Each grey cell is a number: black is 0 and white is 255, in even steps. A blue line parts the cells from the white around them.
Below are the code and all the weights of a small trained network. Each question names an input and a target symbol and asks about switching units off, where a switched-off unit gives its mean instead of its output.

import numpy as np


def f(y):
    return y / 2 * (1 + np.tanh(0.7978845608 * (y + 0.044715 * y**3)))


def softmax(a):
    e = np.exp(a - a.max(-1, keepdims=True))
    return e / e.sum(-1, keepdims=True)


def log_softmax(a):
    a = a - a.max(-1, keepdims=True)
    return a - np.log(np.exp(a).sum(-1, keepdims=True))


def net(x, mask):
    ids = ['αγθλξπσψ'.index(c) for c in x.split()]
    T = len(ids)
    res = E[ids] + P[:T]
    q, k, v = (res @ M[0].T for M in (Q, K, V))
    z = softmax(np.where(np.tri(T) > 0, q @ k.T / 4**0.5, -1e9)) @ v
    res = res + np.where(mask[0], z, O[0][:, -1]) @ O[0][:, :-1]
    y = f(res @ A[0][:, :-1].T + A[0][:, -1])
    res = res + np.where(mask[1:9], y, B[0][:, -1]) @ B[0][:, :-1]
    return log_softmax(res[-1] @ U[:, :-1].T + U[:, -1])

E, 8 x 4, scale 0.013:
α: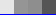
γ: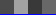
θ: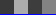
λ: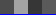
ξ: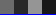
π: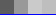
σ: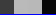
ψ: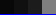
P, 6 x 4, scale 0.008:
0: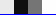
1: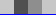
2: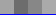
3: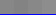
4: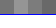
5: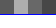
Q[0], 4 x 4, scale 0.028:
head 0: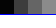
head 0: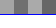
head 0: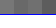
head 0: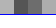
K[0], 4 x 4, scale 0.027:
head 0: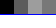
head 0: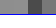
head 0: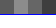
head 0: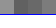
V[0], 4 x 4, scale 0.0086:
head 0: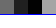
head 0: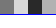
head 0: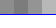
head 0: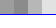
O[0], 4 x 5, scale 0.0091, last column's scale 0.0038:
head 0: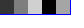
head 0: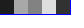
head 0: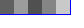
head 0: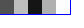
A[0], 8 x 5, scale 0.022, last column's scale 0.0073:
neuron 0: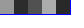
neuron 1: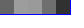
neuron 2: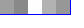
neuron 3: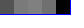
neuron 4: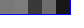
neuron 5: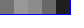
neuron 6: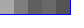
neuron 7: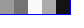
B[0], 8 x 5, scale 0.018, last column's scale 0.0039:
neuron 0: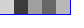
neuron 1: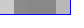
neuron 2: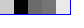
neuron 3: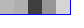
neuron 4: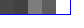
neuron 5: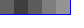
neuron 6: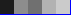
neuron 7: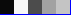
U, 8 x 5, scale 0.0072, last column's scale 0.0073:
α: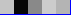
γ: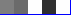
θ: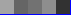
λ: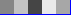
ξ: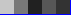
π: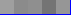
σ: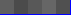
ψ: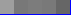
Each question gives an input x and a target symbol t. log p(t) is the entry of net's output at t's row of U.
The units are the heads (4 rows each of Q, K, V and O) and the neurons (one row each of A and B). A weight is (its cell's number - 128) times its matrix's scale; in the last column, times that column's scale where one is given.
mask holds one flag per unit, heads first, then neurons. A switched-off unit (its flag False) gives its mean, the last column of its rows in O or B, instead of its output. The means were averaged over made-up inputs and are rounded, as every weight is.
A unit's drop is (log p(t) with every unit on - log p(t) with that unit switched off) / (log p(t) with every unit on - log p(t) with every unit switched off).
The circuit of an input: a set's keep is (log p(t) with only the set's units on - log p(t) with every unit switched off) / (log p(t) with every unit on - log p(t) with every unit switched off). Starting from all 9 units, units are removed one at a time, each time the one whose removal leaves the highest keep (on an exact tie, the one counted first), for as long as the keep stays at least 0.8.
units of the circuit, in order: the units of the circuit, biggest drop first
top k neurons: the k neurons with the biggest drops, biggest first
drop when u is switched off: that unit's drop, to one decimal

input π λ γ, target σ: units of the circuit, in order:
(neuron 4; head 0)
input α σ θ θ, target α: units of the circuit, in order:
(head 0; neuron 0)
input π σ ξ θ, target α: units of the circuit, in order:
(head 0)
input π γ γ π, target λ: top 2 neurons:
(neuron 2; neuron 0)
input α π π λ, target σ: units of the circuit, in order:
(neuron 4; head 0)
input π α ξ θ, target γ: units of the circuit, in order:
(head 0; neuron 3)
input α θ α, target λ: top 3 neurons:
(neuron 6; neuron 2; neuron 0)
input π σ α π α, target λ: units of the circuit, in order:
(neuron 6; head 0)
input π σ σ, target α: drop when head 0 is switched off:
1.1
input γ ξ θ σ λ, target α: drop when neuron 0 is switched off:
0.6
